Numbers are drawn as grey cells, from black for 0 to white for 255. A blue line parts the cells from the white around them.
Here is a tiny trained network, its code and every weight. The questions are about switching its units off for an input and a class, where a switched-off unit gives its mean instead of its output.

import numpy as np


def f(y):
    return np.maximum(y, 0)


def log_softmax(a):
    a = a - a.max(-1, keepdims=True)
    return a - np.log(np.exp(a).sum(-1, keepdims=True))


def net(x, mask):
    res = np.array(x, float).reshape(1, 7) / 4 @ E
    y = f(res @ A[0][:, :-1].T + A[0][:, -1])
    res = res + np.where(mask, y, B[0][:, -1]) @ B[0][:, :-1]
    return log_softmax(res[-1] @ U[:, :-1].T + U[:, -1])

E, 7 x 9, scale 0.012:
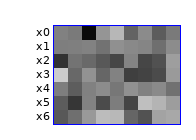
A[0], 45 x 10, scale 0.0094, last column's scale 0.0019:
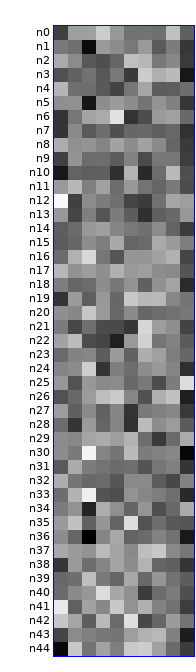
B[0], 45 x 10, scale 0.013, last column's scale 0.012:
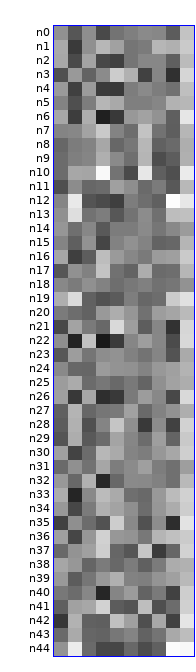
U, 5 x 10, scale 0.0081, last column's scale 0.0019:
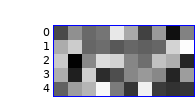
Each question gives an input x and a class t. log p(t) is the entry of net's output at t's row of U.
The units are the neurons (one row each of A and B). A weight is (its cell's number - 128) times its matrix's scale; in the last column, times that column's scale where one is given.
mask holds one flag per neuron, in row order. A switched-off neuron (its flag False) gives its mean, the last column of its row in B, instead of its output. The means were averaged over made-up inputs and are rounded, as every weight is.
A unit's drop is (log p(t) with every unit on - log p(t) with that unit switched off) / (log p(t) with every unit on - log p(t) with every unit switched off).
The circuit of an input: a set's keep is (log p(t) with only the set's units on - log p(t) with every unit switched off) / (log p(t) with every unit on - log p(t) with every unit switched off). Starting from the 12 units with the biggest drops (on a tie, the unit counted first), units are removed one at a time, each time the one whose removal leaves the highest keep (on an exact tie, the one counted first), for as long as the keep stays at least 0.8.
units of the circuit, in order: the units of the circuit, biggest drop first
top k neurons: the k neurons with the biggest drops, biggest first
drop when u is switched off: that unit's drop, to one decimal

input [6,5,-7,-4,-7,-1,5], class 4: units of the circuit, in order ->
n37
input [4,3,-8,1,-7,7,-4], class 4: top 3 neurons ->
n41, n37, n42
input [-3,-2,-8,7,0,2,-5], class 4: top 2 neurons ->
n41, n44
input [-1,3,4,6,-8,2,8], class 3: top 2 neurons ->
n6, n26
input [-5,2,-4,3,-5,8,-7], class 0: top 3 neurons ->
n21, n28, n3
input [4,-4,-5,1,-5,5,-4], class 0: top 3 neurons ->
n10, n21, n3
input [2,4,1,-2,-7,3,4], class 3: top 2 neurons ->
n6, n42
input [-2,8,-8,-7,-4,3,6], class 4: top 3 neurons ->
n37, n12, n41
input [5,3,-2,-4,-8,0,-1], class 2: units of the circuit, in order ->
n1, n34
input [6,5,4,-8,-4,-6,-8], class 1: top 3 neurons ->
n44, n19, n38
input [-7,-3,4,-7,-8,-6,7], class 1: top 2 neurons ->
n44, n19
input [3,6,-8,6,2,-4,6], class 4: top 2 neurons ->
n41, n44
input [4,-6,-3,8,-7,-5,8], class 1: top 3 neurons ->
n12, n22, n13
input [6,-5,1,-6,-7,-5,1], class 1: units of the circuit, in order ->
n44
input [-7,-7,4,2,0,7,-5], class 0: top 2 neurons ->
n21, n28
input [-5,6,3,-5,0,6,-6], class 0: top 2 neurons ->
n21, n3
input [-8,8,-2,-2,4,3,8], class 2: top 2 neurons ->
n30, n16
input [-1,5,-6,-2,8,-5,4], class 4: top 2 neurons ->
n37, n41
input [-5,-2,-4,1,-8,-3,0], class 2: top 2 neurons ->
n10, n33
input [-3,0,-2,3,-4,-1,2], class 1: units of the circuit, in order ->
n12
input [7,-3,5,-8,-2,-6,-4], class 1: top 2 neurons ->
n44, n19
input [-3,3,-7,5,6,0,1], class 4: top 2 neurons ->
n41, n44
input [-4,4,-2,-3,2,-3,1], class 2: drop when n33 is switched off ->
0.2
